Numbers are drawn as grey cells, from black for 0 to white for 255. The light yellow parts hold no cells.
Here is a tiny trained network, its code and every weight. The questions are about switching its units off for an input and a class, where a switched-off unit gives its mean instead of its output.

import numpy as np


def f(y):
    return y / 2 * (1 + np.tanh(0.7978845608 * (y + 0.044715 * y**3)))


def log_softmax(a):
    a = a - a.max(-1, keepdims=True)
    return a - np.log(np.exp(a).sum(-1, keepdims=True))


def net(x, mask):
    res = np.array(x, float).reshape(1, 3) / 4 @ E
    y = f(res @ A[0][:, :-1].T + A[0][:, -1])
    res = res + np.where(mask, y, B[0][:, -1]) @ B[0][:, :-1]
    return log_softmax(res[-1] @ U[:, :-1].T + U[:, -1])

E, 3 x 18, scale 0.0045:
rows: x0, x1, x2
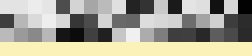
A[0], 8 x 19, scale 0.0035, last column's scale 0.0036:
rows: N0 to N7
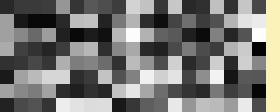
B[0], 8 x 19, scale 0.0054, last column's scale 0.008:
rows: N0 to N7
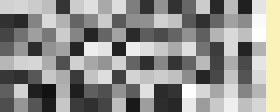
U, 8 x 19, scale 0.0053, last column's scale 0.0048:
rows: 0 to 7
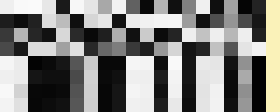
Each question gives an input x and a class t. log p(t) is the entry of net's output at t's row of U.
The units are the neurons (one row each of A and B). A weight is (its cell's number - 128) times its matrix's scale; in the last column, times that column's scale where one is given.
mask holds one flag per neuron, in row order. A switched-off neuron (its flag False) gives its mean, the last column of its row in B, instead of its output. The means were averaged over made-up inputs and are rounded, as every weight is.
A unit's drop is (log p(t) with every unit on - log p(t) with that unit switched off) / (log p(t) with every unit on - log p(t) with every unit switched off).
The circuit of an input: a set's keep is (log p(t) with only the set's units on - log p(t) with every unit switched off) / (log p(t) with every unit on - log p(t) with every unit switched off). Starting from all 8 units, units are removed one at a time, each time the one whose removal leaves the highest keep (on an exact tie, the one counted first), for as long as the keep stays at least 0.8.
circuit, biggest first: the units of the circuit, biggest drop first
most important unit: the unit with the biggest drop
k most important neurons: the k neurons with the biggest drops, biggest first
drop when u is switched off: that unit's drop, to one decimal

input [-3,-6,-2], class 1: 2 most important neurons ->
[N1 N3]
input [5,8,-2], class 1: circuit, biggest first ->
[N5]
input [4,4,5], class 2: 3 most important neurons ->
[N0 N4 N1]
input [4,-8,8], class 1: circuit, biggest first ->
[N1 N3]
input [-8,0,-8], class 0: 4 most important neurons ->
[N0 N4 N2 N6]
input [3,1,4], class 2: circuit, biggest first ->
[N0 N1]
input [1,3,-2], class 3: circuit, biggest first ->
[N3 N6]
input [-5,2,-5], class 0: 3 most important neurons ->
[N4 N0 N2]
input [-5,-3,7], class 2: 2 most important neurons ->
[N6 N2]
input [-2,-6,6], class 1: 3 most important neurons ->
[N1 N3 N7]
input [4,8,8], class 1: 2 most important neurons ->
[N5 N7]
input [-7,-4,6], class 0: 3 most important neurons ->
[N0 N4 N7]
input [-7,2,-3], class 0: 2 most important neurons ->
[N0 N4]
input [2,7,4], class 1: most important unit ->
N5
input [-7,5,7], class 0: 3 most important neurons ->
[N0 N4 N7]
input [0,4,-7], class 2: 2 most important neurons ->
[N7 N1]
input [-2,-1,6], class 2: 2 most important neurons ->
[N6 N2]
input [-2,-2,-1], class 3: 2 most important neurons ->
[N5 N6]
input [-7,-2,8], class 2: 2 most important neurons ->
[N6 N2]
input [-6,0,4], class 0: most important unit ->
N0
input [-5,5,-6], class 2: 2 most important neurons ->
[N7 N1]
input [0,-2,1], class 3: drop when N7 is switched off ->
0.3
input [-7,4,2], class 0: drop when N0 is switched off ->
0.4
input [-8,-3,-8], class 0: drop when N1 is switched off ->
0.0
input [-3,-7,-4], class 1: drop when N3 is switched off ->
0.2
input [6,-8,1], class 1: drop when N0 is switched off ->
0.1
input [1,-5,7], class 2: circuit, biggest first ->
[N6]
